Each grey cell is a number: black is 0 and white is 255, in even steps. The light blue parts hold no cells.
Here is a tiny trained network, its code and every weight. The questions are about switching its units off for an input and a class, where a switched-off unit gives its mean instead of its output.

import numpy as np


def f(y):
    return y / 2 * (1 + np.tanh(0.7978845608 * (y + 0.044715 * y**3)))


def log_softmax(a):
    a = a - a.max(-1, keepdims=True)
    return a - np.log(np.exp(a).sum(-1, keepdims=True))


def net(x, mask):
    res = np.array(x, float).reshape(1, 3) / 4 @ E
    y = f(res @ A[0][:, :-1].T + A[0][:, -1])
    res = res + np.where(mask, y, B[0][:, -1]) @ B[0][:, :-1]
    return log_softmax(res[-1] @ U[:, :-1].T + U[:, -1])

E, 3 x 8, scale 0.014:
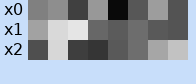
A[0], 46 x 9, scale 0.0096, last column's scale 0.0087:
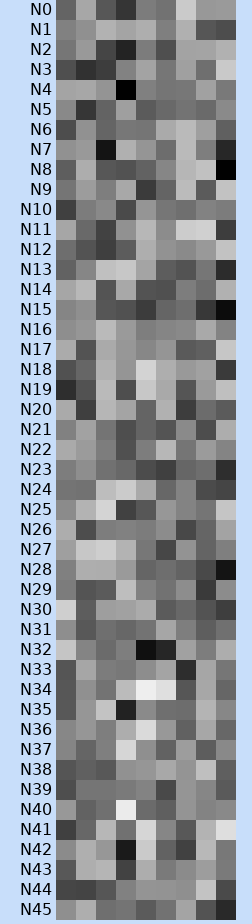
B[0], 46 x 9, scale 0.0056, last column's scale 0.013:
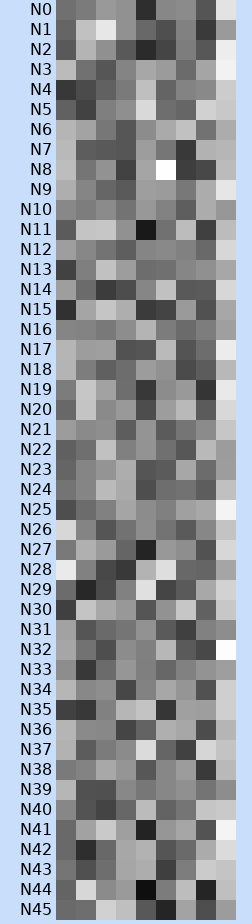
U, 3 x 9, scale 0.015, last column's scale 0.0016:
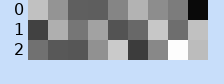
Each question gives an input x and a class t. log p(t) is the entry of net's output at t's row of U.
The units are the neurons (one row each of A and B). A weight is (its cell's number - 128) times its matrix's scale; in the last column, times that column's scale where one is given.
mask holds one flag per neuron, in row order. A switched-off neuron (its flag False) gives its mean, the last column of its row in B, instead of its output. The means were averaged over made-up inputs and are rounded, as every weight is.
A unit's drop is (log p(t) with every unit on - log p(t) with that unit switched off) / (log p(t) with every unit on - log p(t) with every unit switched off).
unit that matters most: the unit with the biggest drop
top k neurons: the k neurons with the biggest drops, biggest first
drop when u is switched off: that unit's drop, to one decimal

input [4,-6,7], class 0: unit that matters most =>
N8
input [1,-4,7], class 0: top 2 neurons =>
(N8, N7)
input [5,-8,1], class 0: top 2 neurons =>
(N44, N11)
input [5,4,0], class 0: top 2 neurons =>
(N14, N32)
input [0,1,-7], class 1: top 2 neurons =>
(N30, N20)
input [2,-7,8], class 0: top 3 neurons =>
(N8, N7, N3)
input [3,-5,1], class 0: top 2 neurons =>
(N35, N42)
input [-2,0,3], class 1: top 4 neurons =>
(N29, N37, N5, N40)
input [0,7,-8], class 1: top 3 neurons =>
(N30, N20, N13)
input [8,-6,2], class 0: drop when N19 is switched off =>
0.0
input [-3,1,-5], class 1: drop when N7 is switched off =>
0.1
